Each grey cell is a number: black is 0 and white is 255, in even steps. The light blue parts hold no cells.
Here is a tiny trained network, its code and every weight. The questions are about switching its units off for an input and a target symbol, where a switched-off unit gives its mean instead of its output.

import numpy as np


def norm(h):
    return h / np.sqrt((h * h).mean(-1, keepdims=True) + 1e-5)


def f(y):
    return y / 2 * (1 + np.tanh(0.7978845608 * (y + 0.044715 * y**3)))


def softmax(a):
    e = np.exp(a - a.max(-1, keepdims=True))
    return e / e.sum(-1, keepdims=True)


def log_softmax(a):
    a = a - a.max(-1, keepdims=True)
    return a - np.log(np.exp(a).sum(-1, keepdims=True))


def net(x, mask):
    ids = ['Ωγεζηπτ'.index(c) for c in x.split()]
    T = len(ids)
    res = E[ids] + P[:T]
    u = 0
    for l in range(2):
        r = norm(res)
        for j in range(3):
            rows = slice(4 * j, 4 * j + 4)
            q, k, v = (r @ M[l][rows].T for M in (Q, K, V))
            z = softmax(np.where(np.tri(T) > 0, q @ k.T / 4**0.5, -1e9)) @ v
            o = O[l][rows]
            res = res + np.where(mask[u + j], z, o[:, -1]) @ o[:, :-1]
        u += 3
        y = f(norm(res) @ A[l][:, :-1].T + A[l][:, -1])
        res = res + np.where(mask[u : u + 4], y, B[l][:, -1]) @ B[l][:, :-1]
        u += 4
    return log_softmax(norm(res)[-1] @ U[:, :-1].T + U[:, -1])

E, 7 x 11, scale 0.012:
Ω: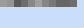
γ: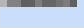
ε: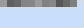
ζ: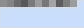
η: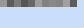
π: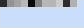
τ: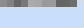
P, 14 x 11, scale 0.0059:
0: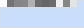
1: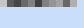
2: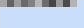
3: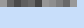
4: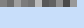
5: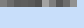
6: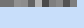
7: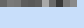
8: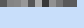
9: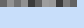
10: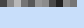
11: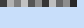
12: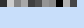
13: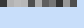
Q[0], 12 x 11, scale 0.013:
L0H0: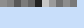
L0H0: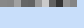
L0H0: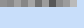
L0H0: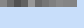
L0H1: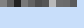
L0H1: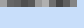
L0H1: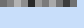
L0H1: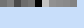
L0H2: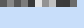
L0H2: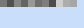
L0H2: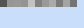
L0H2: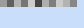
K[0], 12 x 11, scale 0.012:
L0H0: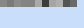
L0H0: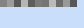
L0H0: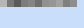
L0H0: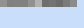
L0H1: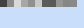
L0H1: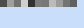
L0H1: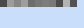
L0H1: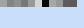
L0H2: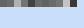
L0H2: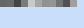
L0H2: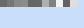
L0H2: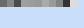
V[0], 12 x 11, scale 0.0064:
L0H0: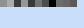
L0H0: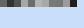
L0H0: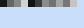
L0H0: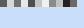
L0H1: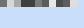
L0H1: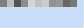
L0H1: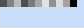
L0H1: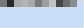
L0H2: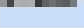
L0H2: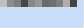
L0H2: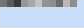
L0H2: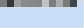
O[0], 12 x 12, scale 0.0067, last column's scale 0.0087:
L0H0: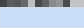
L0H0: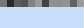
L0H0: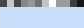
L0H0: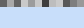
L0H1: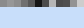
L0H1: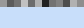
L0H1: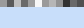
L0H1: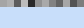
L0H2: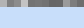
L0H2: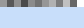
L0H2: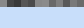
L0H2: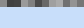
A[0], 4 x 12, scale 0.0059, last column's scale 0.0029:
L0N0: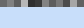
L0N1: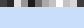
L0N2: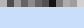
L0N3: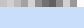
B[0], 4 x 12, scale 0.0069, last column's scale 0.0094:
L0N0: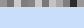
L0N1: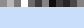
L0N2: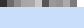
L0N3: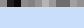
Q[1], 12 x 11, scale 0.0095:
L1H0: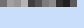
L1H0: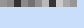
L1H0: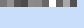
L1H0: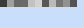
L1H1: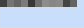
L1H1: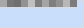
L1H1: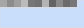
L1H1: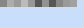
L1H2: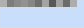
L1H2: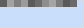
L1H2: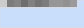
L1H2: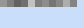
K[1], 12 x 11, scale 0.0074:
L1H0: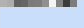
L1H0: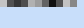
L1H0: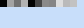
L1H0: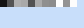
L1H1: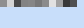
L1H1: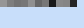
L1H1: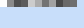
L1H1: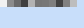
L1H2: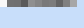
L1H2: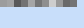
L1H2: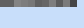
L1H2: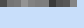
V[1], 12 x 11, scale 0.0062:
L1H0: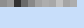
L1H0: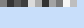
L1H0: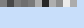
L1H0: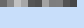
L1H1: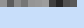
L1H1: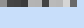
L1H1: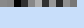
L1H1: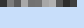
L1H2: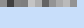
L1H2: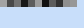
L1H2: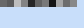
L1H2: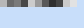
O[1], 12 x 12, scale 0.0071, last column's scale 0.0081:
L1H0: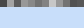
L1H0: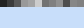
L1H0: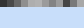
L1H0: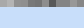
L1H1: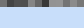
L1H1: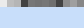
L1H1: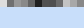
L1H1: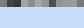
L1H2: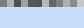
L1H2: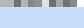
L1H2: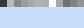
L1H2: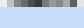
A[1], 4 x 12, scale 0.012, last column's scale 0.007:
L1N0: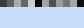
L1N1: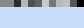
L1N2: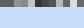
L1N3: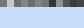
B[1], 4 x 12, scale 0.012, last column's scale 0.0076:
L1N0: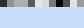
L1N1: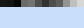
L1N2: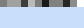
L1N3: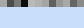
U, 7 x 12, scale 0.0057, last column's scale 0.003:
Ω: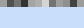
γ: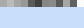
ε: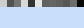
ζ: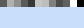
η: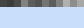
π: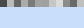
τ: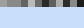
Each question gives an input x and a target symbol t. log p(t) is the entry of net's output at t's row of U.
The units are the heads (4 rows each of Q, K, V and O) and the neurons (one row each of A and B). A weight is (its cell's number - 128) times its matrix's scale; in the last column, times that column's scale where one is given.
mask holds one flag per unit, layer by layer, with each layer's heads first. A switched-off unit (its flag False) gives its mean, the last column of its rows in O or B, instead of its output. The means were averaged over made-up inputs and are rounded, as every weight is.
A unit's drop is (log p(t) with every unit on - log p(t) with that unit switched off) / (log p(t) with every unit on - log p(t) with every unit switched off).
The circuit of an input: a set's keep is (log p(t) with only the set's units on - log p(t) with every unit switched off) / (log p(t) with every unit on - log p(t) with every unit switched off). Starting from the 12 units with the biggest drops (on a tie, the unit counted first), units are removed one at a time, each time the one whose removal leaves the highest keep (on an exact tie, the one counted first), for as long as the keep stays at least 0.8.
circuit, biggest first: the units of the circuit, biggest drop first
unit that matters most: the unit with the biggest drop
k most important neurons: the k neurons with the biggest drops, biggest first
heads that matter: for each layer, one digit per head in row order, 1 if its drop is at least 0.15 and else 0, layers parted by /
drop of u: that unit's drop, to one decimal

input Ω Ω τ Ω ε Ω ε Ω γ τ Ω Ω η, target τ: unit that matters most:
L1H0
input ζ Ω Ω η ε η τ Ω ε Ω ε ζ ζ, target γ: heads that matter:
010 / 010
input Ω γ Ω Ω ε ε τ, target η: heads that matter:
010 / 101
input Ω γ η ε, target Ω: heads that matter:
010 / 101
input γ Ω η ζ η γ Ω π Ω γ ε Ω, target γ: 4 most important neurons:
L0N1; L0N2; L1N1; L1N2
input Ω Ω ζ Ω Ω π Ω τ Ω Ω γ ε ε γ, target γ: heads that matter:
001 / 101
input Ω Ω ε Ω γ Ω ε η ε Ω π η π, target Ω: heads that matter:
010 / 101
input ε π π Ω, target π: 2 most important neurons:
L1N1; L1N2
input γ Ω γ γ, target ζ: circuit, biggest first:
L1N0; L0H1
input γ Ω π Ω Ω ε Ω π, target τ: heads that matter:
110 / 001
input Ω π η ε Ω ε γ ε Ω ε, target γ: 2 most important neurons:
L0N2; L1N1
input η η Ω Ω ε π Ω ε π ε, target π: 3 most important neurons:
L1N1; L1N2; L0N3
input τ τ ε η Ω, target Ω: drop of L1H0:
0.3
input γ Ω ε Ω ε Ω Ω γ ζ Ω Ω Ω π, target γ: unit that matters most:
L0N1
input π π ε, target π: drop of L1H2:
0.2
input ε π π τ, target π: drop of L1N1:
0.2
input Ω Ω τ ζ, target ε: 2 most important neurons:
L1N2; L1N1
